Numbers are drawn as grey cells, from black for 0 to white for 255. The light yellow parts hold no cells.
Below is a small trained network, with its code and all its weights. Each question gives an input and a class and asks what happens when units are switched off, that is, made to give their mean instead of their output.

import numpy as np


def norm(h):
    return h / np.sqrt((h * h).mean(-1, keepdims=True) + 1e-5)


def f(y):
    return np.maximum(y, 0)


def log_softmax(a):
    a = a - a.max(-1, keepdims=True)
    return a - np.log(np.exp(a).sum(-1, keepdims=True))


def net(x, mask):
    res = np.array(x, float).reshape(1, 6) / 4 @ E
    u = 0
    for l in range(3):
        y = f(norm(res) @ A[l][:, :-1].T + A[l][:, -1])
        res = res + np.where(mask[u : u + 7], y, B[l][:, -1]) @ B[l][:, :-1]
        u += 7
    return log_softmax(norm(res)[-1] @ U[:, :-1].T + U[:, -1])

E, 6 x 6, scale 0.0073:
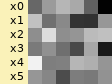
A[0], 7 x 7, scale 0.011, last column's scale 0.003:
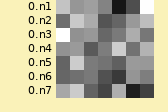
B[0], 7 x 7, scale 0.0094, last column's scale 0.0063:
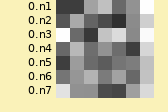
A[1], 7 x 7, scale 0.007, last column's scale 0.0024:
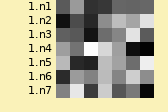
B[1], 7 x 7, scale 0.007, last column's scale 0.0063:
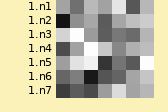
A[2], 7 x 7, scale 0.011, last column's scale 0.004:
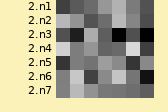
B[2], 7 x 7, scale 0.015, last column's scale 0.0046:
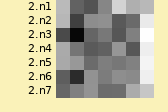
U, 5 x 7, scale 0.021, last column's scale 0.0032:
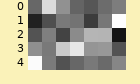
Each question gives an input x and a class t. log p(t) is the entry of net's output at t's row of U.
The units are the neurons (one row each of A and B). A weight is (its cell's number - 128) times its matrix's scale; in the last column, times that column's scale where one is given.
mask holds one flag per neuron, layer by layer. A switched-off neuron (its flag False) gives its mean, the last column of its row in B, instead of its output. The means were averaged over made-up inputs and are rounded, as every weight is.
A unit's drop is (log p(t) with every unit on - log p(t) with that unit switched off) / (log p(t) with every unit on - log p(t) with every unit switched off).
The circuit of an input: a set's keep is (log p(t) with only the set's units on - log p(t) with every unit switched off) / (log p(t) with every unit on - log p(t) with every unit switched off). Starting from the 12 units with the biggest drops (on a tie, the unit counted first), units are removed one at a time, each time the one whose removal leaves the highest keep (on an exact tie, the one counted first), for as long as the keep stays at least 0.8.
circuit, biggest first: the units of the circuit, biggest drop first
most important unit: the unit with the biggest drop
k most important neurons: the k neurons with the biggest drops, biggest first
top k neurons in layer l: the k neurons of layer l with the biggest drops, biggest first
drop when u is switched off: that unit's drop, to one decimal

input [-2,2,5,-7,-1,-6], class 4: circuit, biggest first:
(2.n4)
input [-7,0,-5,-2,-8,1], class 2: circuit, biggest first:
(0.n7; 1.n1; 2.n1)
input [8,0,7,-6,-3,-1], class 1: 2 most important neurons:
(0.n3; 0.n2)
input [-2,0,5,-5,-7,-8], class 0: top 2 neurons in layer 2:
(2.n3; 2.n6)
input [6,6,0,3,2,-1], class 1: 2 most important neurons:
(0.n1; 2.n3)
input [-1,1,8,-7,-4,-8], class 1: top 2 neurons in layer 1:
(1.n5; 1.n6)
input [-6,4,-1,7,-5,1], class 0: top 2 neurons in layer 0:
(0.n3; 0.n1)
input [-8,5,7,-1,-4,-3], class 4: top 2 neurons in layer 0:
(0.n3; 0.n1)
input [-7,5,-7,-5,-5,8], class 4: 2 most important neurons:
(1.n3; 2.n4)
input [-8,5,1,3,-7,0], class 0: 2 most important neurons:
(2.n3; 0.n3)
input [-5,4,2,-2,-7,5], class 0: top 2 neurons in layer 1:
(1.n3; 1.n7)
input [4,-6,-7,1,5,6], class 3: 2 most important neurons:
(1.n4; 0.n2)
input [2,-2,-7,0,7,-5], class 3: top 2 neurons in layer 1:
(1.n4; 1.n6)
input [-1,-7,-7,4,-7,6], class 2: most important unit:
2.n1
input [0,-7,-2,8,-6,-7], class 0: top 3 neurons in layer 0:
(0.n1; 0.n3; 0.n7)
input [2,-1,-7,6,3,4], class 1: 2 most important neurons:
(0.n3; 2.n3)
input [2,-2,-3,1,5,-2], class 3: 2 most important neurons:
(1.n4; 0.n2)
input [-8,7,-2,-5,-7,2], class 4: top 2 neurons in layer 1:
(1.n3; 1.n5)
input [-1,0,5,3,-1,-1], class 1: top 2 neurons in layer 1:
(1.n5; 1.n7)
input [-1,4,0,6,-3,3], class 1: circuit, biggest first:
(0.n3)
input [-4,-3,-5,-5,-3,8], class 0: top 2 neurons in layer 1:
(1.n3; 1.n2)
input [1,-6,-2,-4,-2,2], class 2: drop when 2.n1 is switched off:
0.1
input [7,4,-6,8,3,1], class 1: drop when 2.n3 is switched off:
0.1
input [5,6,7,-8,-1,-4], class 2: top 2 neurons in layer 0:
(0.n3; 0.n7)
